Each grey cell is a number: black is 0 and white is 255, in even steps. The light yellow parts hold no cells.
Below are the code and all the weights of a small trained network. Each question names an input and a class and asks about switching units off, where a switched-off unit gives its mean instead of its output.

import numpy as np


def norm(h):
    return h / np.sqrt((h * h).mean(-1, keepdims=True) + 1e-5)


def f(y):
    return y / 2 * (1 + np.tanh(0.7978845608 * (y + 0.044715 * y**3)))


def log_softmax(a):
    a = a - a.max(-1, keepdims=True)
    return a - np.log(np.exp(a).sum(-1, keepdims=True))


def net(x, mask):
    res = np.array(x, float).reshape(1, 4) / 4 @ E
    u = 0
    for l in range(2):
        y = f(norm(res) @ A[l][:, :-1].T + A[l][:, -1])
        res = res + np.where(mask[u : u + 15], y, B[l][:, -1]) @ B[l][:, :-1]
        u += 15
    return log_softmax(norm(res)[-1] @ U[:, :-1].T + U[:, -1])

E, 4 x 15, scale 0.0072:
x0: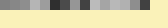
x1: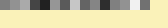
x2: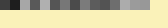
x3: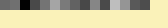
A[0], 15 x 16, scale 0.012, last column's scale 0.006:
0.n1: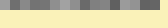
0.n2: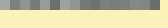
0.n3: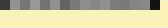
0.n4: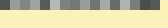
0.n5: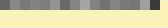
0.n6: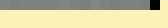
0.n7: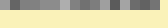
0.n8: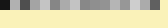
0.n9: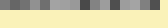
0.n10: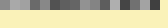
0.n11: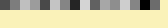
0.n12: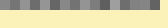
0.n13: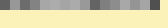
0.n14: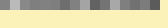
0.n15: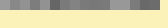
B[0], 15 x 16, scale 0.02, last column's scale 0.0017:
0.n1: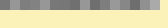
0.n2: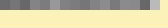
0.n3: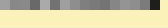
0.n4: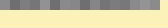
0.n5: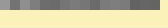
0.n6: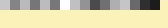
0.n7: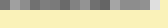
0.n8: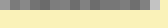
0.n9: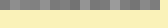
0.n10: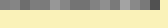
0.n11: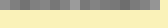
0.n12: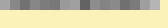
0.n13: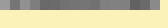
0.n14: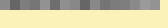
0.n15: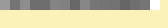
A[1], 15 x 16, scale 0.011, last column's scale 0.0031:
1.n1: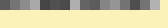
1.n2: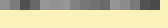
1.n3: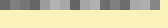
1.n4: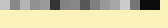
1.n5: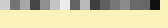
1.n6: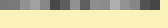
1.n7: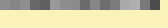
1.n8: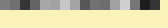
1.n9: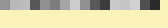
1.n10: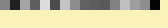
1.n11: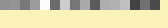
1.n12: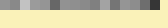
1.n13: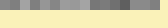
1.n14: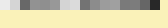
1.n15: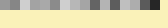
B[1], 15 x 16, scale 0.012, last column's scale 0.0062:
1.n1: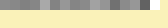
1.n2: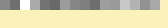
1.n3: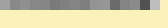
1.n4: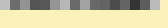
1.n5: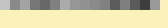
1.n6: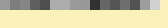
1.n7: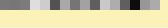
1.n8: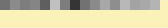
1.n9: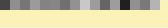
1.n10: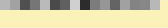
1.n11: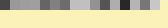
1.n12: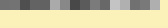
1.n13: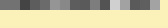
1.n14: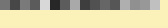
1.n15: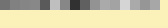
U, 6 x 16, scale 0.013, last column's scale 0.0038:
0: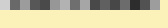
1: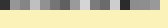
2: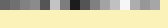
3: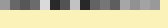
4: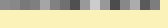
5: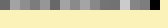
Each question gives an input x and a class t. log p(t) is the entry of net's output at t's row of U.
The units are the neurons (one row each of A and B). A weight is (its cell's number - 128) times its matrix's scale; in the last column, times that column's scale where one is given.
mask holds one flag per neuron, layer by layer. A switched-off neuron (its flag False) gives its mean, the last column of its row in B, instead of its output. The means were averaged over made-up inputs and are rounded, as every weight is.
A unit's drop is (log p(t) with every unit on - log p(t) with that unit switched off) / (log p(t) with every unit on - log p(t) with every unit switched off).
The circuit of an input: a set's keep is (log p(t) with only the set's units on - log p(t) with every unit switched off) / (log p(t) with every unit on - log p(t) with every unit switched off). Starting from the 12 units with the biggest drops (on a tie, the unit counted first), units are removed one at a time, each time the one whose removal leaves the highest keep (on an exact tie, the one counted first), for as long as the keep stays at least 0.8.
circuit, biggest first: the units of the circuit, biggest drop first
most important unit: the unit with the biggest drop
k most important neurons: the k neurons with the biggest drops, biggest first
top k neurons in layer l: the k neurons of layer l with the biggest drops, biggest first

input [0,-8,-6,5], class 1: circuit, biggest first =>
(1.n11)
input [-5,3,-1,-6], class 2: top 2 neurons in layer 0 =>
(0.n15 0.n8)
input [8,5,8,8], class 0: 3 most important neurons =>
(1.n6 1.n4 0.n2)
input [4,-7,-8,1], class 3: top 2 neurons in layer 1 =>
(1.n14 1.n9)
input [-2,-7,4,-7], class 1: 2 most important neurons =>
(1.n11 0.n7)
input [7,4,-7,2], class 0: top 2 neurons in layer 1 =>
(1.n4 1.n6)
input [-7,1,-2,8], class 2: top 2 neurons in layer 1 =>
(1.n8 1.n2)
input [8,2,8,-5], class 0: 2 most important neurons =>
(1.n4 1.n6)
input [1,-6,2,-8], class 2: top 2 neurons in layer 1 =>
(1.n15 1.n12)
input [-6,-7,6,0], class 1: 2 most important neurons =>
(1.n11 0.n15)
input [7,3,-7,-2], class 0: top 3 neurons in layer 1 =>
(1.n4 1.n6 1.n10)
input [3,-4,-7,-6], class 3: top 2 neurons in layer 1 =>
(1.n14 1.n8)
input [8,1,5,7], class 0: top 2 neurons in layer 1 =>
(1.n4 1.n6)
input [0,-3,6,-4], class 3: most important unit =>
1.n10
